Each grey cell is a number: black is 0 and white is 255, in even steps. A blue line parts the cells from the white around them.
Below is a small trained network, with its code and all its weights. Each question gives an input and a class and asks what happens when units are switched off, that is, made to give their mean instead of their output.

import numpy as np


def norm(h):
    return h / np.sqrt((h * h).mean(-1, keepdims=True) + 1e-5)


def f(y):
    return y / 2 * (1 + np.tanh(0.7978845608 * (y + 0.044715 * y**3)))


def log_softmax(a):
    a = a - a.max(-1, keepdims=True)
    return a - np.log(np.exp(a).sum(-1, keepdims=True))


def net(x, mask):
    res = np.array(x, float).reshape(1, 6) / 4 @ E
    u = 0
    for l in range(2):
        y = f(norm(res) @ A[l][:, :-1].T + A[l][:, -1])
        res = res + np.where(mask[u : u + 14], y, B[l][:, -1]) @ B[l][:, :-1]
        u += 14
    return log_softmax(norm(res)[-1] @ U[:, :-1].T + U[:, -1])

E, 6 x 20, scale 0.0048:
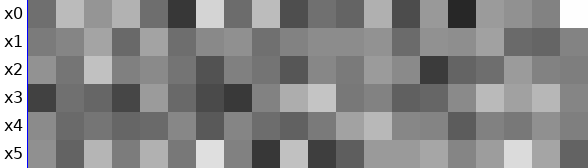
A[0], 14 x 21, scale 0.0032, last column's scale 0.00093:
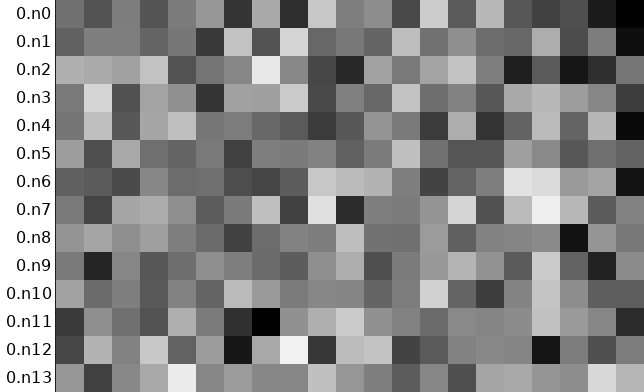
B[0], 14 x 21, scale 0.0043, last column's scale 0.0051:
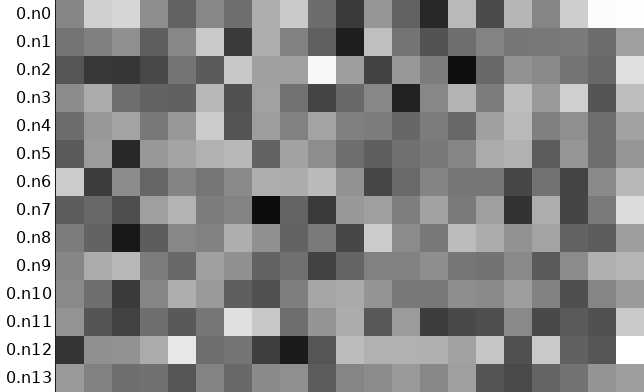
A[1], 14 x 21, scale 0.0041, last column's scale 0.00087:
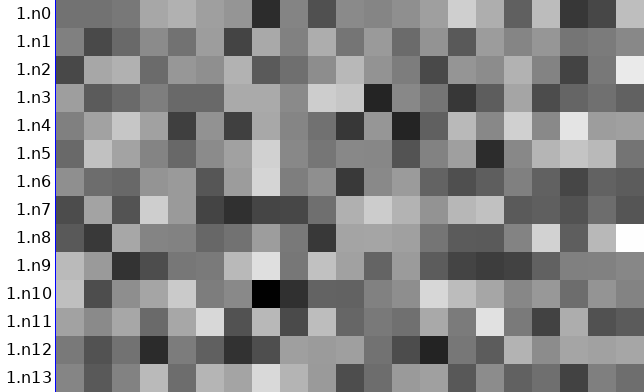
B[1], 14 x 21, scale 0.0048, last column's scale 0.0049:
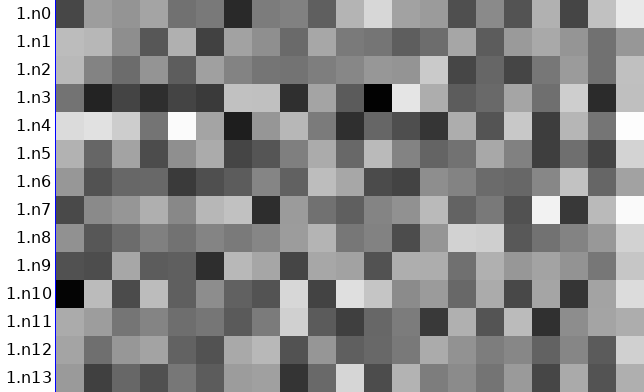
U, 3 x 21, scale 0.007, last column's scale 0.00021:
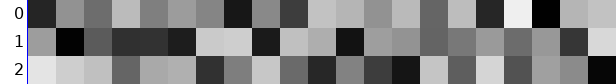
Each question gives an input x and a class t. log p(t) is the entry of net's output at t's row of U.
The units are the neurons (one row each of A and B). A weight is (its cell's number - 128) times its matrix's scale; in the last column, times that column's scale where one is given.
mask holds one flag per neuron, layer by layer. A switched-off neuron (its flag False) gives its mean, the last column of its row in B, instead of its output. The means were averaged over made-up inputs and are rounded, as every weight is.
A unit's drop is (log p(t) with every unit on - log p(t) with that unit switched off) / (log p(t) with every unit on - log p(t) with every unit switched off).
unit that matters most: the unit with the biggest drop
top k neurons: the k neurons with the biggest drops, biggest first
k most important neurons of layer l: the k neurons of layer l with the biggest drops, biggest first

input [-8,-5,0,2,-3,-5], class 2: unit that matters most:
0.n0
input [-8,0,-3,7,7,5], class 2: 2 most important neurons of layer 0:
[0.n0; 0.n2]
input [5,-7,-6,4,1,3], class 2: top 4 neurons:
[0.n3; 0.n2; 0.n12; 0.n1]
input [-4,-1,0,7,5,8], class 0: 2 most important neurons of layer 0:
[0.n7; 0.n2]
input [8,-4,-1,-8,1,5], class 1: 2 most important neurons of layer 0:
[0.n2; 0.n0]
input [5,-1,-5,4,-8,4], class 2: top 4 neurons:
[0.n12; 0.n2; 0.n3; 0.n1]
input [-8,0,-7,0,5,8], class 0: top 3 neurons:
[0.n7; 1.n10; 0.n3]
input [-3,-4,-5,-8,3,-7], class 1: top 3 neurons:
[0.n2; 0.n7; 1.n13]
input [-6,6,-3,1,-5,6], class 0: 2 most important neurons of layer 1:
[1.n10; 1.n0]
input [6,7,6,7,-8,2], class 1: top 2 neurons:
[0.n0; 0.n11]
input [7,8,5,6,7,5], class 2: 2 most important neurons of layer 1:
[1.n3; 1.n9]
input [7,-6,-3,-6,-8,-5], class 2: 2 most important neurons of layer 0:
[0.n3; 0.n11]
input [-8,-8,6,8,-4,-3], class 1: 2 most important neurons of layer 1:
[1.n12; 1.n3]
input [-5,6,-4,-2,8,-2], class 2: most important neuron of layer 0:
[0.n0]
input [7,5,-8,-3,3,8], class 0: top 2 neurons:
[0.n7; 0.n0]
